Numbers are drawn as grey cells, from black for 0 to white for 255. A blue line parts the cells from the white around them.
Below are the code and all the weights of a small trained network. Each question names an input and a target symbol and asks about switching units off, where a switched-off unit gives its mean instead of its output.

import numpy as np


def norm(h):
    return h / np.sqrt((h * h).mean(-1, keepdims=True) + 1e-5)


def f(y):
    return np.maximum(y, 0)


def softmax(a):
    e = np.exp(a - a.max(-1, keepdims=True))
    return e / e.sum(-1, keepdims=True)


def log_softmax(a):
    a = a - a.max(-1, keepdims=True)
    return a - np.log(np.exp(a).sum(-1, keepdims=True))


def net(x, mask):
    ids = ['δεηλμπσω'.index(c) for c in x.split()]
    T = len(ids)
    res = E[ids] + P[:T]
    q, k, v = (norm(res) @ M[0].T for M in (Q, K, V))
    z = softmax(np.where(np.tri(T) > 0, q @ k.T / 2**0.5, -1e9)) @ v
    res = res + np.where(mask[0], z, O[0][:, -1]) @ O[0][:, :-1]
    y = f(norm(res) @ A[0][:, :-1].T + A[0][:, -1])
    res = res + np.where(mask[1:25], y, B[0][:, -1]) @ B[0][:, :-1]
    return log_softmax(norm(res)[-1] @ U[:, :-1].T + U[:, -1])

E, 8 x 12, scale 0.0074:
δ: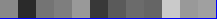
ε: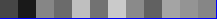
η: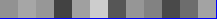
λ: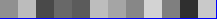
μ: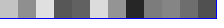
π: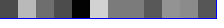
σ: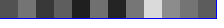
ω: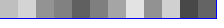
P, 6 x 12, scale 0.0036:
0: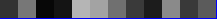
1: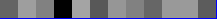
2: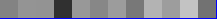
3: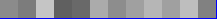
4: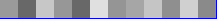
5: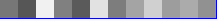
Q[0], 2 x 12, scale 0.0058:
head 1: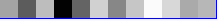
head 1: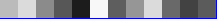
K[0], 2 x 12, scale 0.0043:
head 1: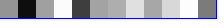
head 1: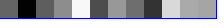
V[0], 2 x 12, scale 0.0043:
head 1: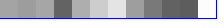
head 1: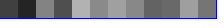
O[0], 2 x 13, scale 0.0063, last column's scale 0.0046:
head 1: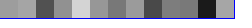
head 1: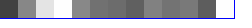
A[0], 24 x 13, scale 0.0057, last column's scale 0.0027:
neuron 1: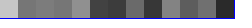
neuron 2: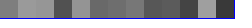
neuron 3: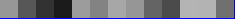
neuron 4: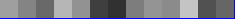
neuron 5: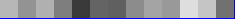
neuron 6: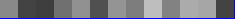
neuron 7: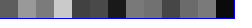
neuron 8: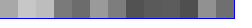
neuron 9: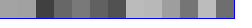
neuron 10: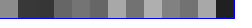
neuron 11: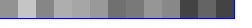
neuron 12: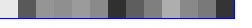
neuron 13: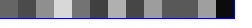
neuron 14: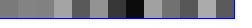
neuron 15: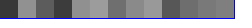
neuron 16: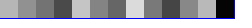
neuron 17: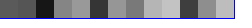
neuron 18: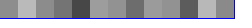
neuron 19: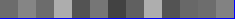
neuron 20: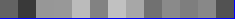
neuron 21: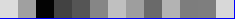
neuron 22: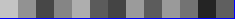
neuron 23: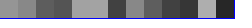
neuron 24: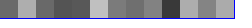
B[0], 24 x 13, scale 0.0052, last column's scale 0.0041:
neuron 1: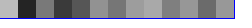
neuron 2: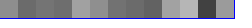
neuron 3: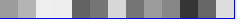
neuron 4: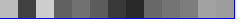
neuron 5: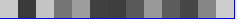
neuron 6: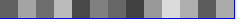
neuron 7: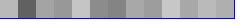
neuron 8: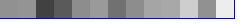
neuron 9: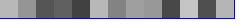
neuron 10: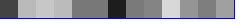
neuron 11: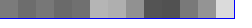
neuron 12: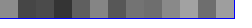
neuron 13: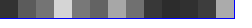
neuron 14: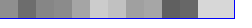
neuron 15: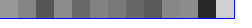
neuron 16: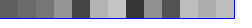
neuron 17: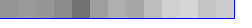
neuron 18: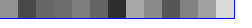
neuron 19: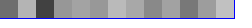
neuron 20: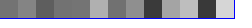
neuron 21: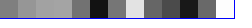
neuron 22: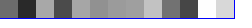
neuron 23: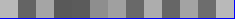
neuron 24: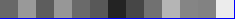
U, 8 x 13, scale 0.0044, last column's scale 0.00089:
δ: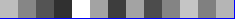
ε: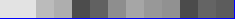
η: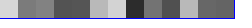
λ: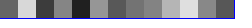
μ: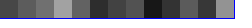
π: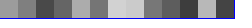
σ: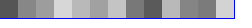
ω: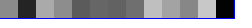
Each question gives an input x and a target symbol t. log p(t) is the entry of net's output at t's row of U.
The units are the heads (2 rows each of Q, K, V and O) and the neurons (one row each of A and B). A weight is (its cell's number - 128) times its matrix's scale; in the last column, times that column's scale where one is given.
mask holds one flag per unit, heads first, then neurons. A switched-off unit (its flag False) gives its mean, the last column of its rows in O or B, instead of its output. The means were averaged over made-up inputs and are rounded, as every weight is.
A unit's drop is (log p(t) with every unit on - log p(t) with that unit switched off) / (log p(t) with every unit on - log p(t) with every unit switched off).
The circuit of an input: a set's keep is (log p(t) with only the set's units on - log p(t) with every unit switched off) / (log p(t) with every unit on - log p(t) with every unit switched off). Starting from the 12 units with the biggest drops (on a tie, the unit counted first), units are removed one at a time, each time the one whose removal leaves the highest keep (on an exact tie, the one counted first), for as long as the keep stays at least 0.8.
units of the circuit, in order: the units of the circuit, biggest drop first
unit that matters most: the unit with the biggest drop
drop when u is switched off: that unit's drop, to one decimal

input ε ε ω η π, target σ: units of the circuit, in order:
[head 1; neuron 7; neuron 19]
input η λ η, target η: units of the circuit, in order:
[neuron 16; neuron 23]
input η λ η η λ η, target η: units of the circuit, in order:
[neuron 16; head 1; neuron 23]
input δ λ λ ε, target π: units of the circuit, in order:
[head 1; neuron 21]
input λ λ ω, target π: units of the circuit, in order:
[neuron 22; head 1]
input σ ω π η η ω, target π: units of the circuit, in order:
[head 1; neuron 22]
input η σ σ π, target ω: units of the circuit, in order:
[head 1; neuron 5]
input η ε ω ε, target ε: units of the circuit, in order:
[head 1; neuron 3; neuron 21]
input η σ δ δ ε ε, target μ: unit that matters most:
neuron 13
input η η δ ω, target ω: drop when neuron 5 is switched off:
0.2
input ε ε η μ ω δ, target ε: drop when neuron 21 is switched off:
0.6
